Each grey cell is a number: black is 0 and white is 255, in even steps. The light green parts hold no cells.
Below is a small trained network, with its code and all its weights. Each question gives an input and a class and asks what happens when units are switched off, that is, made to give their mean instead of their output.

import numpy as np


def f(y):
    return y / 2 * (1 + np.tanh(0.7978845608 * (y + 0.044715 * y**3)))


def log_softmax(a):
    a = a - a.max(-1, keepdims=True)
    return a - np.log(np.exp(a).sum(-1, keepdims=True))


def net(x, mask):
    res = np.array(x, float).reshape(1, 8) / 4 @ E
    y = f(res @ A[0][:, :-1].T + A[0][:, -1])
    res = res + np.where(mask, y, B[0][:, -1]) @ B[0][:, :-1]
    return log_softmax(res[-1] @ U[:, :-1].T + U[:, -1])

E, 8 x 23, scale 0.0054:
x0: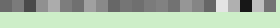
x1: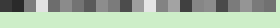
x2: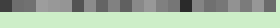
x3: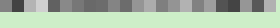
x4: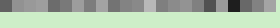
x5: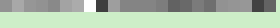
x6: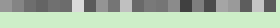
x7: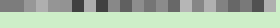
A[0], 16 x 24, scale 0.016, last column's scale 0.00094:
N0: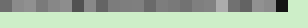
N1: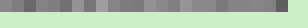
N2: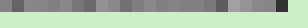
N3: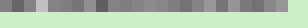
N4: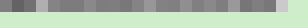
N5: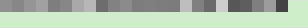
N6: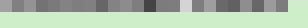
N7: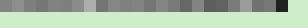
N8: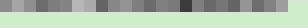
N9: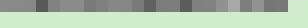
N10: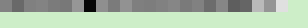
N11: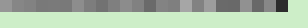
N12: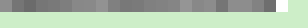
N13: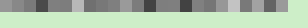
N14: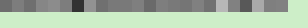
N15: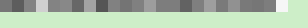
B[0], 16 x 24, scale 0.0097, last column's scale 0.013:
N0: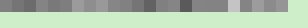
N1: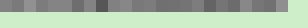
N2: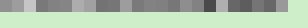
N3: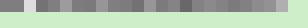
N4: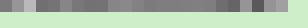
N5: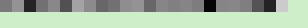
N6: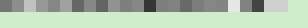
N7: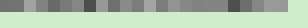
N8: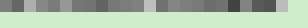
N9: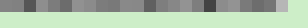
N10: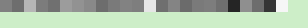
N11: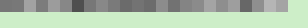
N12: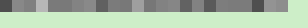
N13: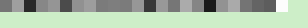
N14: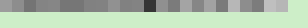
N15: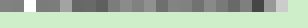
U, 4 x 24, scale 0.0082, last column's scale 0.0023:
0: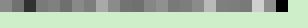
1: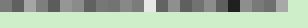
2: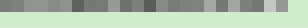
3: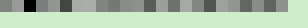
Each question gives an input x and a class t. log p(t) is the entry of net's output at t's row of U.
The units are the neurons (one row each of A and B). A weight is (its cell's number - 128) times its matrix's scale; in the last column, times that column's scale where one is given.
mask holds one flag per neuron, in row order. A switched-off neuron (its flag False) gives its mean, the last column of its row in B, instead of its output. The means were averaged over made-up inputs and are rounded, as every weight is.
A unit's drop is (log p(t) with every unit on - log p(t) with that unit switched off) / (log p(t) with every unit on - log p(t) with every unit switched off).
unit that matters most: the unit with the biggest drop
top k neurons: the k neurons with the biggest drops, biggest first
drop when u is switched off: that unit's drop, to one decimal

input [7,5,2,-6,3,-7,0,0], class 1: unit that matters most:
N10
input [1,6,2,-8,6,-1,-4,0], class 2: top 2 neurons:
(N10 N8)
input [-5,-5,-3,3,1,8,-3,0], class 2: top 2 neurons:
(N6 N10)
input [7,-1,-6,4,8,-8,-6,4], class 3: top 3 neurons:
(N5 N15 N3)
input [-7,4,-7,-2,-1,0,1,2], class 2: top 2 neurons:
(N10 N6)
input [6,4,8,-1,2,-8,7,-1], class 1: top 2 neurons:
(N10 N5)
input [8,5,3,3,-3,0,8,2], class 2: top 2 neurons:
(N14 N8)
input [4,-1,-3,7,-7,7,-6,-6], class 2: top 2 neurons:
(N10 N6)
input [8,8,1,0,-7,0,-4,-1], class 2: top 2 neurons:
(N10 N14)
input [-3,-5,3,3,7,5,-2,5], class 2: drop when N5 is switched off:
-0.1
